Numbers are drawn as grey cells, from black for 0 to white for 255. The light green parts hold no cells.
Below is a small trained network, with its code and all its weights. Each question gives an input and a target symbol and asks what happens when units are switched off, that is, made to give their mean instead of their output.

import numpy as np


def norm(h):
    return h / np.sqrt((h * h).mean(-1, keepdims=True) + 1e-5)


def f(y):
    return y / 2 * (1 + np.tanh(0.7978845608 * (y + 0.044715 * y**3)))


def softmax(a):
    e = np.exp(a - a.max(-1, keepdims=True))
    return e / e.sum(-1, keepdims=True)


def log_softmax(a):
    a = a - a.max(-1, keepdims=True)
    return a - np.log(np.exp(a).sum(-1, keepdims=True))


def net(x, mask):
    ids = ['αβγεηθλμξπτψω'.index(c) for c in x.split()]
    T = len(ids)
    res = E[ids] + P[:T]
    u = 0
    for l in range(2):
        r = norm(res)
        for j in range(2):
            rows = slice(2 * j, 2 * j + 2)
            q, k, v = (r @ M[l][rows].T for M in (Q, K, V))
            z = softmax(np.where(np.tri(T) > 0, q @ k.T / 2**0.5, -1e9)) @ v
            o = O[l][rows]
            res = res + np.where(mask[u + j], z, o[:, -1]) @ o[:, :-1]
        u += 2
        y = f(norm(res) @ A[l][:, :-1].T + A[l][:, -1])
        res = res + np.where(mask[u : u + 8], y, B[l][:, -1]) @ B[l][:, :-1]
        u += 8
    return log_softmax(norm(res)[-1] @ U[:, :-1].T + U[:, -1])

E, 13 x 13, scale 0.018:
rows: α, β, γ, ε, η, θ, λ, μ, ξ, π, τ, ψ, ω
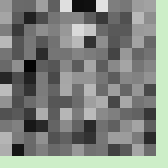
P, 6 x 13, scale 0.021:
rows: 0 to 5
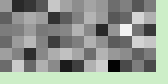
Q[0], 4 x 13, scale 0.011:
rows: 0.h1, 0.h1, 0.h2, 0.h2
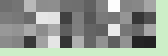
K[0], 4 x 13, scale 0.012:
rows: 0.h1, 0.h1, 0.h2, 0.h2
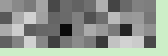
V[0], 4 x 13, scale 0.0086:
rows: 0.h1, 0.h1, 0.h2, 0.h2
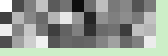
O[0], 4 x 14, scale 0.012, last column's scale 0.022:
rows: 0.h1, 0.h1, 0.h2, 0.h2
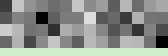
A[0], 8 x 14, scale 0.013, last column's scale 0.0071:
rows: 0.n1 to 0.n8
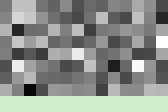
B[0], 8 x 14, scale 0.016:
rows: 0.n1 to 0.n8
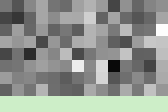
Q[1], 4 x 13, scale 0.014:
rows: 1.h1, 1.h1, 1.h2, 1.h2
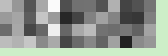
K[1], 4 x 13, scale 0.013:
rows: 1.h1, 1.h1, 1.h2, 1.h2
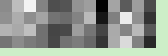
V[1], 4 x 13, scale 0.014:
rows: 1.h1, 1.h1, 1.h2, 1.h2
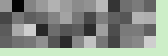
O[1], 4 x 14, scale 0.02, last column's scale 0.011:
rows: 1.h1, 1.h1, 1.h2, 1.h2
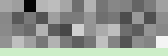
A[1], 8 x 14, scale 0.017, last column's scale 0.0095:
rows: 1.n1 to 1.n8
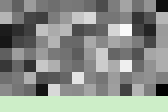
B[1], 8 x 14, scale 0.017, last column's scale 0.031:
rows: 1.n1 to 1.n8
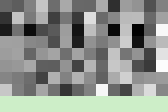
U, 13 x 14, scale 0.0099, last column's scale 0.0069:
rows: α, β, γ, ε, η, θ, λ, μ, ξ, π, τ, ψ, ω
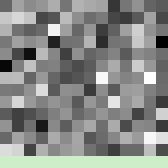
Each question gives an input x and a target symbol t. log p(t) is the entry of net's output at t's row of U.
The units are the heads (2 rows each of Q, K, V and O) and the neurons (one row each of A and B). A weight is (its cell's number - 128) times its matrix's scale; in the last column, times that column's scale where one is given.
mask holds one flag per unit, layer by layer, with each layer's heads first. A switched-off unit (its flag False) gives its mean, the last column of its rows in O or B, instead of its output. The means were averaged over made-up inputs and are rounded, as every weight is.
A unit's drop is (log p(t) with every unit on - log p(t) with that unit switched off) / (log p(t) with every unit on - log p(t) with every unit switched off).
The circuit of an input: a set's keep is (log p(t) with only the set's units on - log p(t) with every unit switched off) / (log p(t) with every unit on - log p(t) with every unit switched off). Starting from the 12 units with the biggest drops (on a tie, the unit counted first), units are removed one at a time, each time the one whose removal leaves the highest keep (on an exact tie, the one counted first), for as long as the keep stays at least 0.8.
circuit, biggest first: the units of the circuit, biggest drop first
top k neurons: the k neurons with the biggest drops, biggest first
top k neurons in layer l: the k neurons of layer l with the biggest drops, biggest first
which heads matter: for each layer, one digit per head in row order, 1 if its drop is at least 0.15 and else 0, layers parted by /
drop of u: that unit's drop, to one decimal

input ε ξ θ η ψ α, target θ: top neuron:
(0.n4)
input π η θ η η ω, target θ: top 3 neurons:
(1.n3, 0.n6, 1.n6)
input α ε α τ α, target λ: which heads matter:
11 / 10
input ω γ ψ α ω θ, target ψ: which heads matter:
10 / 10
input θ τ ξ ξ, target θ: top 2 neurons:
(1.n3, 0.n6)
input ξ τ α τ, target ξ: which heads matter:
10 / 10
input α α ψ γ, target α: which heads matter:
00 / 00
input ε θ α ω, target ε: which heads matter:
01 / 11
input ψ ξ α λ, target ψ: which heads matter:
00 / 00
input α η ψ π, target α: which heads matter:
10 / 00
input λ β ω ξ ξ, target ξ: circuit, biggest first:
(1.h2, 1.n3)
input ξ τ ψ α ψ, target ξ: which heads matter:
10 / 01
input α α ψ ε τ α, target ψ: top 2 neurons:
(0.n4, 1.n3)
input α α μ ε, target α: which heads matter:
10 / 00
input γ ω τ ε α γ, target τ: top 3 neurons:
(0.n6, 1.n3, 0.n3)
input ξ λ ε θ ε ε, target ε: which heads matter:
00 / 01
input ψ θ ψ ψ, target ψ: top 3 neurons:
(1.n3, 1.n7, 1.n6)
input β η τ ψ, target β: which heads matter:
01 / 01
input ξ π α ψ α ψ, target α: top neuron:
(0.n6)
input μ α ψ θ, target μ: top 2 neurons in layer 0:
(0.n5, 0.n3)
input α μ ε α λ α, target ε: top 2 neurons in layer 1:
(1.n3, 1.n2)
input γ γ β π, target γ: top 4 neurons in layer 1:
(1.n3, 1.n6, 1.n4, 1.n2)
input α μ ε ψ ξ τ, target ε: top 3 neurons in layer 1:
(1.n3, 1.n2, 1.n6)
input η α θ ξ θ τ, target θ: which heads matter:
11 / 10
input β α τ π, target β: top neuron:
(1.n3)
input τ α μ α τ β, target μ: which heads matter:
10 / 11
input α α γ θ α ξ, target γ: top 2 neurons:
(0.n4, 1.n3)
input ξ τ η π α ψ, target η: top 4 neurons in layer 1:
(1.n6, 1.n3, 1.n4, 1.n2)
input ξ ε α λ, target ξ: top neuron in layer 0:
(0.n3)
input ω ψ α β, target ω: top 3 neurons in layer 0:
(0.n5, 0.n3, 0.n6)
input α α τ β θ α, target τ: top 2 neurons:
(1.n3, 0.n6)
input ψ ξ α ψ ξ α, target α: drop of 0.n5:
0.0
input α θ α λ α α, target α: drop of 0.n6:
0.4
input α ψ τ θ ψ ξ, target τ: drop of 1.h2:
0.1
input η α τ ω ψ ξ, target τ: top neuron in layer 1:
(1.n3)
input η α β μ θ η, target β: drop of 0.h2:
0.2
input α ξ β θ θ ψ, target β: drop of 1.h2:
0.3
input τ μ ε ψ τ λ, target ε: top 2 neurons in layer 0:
(0.n5, 0.n4)
